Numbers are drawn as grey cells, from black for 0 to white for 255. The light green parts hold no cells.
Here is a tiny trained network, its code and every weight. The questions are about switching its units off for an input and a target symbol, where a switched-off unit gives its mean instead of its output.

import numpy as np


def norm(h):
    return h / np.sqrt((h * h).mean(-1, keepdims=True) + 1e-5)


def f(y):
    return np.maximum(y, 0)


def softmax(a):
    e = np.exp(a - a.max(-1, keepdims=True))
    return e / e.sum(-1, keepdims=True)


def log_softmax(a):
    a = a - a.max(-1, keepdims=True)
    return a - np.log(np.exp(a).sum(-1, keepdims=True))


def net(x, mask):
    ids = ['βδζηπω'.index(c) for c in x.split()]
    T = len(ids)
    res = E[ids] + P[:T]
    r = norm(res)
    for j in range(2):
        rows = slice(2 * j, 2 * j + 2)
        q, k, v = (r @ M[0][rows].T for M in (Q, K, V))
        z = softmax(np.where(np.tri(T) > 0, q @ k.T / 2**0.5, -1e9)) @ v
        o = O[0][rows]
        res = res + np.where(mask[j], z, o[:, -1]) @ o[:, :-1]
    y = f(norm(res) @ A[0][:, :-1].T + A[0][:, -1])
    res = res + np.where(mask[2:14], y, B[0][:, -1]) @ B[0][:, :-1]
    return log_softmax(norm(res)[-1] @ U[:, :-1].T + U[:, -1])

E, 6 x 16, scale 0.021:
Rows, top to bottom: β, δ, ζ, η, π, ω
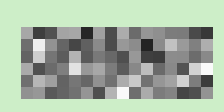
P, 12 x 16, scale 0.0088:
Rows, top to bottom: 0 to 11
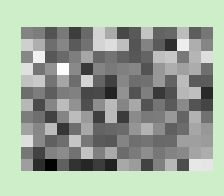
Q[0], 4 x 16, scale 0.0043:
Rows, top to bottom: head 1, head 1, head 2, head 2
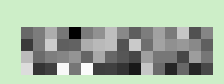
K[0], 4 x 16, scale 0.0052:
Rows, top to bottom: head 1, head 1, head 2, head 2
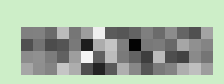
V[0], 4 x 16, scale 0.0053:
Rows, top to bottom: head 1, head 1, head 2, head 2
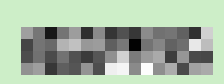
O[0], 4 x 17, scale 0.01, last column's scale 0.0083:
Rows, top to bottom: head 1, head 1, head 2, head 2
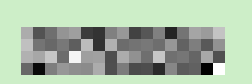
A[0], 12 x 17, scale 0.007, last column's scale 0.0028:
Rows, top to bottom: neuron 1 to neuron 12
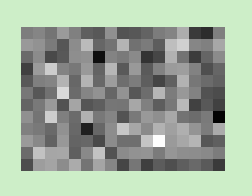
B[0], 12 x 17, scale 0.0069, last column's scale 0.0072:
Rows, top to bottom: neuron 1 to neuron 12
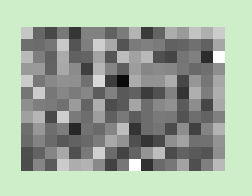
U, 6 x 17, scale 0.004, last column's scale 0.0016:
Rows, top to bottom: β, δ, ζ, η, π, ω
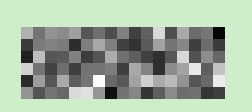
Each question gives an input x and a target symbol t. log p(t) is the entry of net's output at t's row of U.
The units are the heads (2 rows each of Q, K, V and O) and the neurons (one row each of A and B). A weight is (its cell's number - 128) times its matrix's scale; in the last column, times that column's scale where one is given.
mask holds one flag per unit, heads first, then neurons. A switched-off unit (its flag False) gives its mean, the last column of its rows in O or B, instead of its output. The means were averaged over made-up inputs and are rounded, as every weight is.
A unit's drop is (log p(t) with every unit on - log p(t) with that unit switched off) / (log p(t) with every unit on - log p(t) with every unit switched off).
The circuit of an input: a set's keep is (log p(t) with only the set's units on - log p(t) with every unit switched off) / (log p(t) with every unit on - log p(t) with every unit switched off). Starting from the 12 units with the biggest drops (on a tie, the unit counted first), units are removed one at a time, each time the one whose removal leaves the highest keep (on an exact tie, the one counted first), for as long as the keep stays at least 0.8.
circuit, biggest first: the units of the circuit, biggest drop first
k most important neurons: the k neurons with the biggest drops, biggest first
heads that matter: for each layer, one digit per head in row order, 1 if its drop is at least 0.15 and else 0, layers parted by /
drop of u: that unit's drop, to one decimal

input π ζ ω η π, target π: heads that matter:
11
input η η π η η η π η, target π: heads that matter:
10
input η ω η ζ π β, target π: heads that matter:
11
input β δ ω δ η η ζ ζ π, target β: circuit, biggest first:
head 2; head 1
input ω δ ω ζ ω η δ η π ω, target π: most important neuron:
neuron 2
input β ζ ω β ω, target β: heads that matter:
01
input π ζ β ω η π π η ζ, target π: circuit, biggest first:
head 1; head 2; neuron 11
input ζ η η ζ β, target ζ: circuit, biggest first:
head 2; neuron 10
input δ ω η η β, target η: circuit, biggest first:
neuron 1; head 2
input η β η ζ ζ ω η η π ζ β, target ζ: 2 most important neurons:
neuron 9; neuron 10
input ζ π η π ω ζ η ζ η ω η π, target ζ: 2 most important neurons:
neuron 9; neuron 10
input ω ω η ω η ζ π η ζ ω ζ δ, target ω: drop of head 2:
1.3
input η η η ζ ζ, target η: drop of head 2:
0.4
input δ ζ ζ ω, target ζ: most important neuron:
neuron 9
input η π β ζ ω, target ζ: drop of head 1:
0.1
